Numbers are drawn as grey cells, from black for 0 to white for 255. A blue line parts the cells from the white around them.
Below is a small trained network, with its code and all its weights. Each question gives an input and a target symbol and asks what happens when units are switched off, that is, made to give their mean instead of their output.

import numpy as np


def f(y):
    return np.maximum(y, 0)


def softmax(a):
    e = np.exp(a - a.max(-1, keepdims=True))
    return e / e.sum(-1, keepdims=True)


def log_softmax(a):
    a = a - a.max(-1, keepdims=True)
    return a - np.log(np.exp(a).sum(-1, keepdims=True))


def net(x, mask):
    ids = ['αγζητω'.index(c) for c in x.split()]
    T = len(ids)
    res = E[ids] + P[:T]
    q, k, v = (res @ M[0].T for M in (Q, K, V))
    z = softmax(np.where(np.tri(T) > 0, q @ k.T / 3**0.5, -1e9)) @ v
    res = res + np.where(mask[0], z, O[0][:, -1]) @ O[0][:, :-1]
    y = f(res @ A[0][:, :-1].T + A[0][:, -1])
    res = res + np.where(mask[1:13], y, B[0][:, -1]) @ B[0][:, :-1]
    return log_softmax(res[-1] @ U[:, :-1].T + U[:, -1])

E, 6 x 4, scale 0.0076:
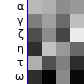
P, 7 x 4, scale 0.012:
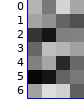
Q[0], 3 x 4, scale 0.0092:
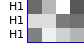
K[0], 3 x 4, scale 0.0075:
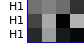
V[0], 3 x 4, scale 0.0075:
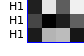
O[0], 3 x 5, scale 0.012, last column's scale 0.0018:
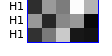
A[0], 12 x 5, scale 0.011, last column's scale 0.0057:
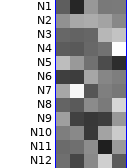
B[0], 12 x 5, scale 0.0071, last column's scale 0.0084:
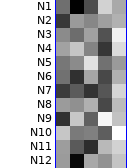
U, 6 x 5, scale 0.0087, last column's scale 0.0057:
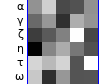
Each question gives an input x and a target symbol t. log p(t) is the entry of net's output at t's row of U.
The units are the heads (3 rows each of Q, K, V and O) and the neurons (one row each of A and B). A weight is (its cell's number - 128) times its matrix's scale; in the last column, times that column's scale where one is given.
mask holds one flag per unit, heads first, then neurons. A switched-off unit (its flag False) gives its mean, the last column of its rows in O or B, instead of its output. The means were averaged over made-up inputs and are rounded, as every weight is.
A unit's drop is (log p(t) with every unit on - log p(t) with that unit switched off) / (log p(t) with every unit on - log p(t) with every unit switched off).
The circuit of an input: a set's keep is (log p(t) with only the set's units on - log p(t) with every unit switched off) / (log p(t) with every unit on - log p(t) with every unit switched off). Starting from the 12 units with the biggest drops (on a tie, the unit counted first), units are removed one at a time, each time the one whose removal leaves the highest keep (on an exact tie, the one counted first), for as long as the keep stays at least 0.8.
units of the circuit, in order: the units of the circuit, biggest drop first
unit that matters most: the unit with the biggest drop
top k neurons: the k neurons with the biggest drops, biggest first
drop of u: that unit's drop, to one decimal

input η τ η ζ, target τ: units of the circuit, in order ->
(H1; N7)
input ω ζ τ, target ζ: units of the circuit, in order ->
(N9; N1)
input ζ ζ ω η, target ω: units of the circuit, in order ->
(H1)
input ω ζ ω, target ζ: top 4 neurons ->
(N9; N1; N11; N10)
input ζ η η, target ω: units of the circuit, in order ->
(N9; N6)
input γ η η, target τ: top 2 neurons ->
(N7; N9)
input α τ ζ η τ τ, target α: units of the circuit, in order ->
(H1; N12)
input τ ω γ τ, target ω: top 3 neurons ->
(N11; N1; N2)
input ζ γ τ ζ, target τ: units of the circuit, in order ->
(H1; N7; N11)
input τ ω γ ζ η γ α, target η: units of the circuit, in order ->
(N10; H1)
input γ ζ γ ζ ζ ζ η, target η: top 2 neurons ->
(N11; N2)
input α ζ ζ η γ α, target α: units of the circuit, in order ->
(H1; N12; N1)
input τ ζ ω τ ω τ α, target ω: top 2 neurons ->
(N11; N1)
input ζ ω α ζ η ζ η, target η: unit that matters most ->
N10
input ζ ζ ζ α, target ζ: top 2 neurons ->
(N4; N2)
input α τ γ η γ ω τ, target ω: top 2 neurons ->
(N1; N11)
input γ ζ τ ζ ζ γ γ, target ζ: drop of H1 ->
0.7
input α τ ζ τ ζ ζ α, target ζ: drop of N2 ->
0.1
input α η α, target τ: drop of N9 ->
0.2
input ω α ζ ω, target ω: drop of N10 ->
-0.2
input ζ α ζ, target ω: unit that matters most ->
N12
